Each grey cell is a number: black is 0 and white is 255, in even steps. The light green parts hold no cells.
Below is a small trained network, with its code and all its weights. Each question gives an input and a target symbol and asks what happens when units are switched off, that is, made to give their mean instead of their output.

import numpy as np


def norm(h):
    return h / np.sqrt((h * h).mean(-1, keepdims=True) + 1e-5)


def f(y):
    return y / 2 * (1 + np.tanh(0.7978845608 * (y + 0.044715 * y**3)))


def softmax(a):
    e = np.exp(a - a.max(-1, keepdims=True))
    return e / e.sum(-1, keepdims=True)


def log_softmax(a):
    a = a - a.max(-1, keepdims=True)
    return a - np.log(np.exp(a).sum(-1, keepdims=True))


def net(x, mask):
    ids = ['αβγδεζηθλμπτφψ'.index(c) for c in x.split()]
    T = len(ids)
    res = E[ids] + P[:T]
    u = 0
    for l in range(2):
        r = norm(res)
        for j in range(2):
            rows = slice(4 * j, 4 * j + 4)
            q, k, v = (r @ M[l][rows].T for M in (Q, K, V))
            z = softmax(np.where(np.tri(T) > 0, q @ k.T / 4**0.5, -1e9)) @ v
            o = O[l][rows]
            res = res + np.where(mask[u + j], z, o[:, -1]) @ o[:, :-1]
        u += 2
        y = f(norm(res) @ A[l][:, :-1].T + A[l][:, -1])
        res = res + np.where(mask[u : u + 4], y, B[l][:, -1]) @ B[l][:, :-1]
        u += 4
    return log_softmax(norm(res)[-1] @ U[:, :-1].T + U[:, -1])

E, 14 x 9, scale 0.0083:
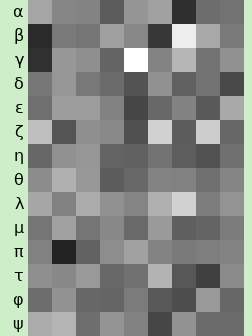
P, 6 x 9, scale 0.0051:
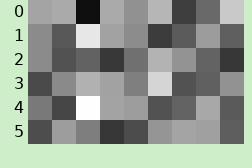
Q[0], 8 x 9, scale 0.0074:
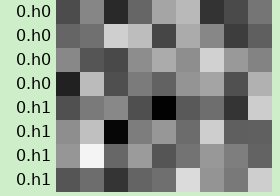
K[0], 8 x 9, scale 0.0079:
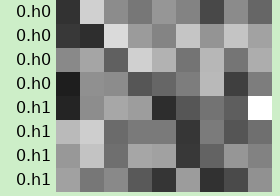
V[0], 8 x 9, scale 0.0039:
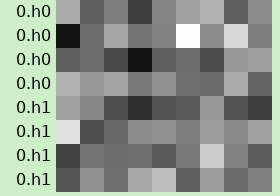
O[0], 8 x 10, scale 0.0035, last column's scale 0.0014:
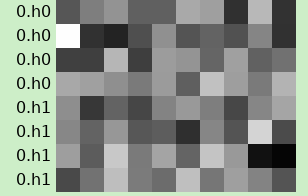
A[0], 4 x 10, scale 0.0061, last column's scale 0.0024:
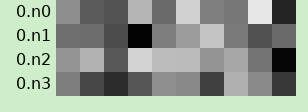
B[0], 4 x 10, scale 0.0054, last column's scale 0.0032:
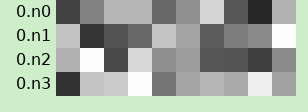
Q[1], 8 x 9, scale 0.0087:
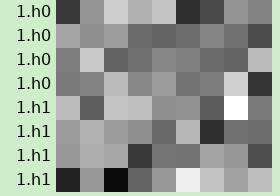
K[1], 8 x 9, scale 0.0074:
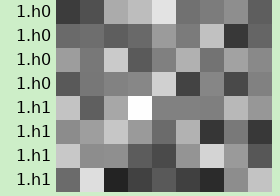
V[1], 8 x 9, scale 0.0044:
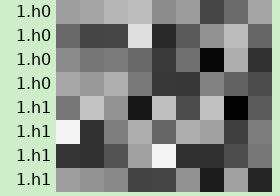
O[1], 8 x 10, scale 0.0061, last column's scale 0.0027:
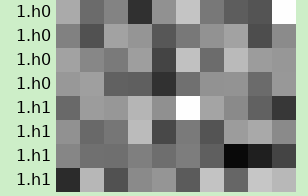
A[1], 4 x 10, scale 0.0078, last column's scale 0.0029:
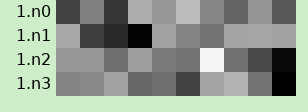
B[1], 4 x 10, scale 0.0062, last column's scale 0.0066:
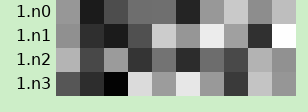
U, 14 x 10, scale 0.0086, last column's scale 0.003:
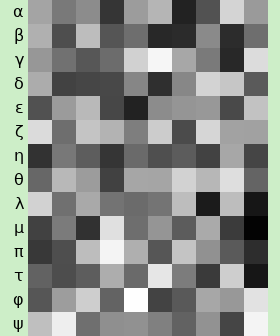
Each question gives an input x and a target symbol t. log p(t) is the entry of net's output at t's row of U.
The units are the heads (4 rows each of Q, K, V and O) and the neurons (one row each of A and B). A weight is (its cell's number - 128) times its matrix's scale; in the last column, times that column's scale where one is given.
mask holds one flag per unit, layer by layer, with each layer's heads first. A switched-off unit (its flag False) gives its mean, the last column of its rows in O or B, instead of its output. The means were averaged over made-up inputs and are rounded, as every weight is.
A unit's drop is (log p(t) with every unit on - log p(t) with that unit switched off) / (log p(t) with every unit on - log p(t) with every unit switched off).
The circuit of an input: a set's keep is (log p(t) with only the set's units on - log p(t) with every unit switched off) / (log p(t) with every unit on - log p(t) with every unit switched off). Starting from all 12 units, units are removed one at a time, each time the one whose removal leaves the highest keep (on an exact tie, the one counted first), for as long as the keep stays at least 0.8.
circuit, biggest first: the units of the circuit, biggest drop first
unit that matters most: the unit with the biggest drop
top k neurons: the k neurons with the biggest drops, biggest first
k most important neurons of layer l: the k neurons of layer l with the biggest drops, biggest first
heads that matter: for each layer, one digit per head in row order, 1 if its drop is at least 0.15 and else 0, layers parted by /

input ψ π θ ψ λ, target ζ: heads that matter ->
00 / 01
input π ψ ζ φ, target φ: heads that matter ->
10 / 01
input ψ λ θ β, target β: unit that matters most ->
0.h0
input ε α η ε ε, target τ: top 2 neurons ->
[1.n3, 1.n1]
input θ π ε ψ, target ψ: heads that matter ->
01 / 00
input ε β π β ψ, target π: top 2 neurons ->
[1.n3, 0.n1]
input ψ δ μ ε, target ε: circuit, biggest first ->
[0.n1, 1.n3]
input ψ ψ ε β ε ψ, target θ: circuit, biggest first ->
[1.h1, 1.n1]
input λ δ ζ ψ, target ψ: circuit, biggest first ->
[0.n2, 1.n1]
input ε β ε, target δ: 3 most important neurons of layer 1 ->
[1.n0, 1.n3, 1.n1]
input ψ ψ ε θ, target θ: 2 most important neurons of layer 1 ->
[1.n1, 1.n3]
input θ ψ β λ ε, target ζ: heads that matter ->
10 / 01
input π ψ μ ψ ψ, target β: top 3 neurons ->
[0.n0, 1.n1, 0.n3]
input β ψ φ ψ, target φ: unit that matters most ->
0.h0
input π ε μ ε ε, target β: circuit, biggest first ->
[0.n0, 1.h1]
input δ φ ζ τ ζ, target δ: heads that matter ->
00 / 01
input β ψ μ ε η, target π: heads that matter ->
01 / 10
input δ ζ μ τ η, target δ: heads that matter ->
00 / 11
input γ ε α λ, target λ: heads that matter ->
00 / 00
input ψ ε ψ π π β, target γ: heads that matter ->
00 / 01
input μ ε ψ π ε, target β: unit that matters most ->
1.h1
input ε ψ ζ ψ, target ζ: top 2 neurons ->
[1.n1, 1.n3]
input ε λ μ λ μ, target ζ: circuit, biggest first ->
[1.h1, 1.n1]
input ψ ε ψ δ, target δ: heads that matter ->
10 / 01
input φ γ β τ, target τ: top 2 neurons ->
[1.n1, 0.n0]
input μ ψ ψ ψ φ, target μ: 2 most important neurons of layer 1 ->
[1.n3, 1.n1]
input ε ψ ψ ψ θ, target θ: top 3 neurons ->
[1.n1, 0.n1, 1.n3]
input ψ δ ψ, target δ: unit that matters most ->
1.n0
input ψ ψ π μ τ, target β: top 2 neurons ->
[0.n3, 1.n3]
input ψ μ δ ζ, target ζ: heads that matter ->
10 / 00
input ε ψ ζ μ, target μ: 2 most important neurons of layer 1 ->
[1.n1, 1.n0]
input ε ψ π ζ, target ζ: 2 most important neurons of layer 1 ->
[1.n1, 1.n0]
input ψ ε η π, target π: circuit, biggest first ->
[0.n0, 1.n1, 0.n1]
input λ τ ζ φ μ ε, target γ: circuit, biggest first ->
[0.h1, 1.n0]
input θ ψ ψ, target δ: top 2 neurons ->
[1.n0, 0.n1]
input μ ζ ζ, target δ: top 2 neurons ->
[0.n3, 0.n0]
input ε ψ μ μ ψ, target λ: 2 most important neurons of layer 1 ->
[1.n2, 1.n3]
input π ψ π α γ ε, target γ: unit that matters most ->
0.n1
